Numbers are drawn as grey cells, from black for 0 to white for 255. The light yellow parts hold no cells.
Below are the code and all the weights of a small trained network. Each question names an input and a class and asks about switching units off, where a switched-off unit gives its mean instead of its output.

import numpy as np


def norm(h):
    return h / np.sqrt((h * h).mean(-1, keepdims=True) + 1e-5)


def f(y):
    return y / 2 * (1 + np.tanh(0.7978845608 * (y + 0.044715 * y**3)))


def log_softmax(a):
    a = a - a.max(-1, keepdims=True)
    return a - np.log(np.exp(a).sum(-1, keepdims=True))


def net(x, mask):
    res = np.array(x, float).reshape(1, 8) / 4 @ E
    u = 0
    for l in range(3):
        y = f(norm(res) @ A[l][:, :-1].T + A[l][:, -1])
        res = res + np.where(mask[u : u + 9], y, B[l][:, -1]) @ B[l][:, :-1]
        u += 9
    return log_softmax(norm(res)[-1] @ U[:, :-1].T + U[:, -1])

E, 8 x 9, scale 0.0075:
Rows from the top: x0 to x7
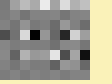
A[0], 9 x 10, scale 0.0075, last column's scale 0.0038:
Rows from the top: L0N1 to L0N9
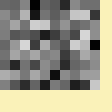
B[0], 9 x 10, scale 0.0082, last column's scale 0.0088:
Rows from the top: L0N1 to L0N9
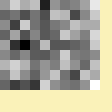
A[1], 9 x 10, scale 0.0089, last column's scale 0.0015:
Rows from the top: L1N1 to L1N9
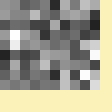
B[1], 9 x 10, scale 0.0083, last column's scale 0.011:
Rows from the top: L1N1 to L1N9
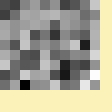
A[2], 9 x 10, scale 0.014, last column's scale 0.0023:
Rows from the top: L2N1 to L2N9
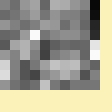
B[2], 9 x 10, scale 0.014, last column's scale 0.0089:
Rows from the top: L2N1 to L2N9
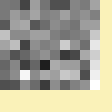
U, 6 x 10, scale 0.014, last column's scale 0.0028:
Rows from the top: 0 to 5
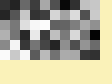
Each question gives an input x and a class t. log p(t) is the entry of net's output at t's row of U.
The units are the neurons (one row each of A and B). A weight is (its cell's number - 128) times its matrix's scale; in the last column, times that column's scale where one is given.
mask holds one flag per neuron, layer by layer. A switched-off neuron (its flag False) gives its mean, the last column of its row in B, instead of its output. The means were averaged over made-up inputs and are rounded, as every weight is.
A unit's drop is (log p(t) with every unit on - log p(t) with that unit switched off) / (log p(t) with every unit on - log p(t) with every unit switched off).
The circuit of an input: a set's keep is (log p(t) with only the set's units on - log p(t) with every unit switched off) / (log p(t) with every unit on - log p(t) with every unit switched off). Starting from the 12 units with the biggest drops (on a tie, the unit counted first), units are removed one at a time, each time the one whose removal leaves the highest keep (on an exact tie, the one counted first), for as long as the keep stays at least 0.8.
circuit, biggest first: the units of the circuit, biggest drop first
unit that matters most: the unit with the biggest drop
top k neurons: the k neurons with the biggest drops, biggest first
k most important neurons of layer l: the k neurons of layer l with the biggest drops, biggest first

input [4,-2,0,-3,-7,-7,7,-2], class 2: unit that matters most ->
L0N9
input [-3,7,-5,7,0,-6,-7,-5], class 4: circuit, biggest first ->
[L0N1, L2N5]
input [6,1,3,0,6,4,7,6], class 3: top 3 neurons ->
[L1N8, L0N9, L1N6]
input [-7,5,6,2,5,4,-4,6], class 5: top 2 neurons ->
[L0N1, L1N8]
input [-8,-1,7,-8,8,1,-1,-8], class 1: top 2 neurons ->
[L1N8, L2N8]
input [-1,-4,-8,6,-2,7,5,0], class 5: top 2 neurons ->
[L0N9, L0N1]
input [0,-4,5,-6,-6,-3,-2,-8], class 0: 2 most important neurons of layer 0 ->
[L0N1, L0N9]
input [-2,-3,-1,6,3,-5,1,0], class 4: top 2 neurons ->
[L0N1, L2N5]
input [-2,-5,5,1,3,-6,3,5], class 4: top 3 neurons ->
[L0N5, L2N5, L0N4]
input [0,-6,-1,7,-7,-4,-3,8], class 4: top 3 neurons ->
[L0N1, L0N9, L2N5]
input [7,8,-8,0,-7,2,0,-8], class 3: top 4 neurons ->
[L1N8, L0N9, L0N3, L1N6]
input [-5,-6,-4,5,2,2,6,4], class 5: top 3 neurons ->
[L0N1, L1N8, L0N7]
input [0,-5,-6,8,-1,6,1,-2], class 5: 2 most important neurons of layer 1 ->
[L1N8, L1N4]
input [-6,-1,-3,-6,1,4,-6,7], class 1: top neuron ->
[L1N8]
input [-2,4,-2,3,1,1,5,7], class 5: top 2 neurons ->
[L0N1, L0N7]
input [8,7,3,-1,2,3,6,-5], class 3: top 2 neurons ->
[L1N8, L0N9]
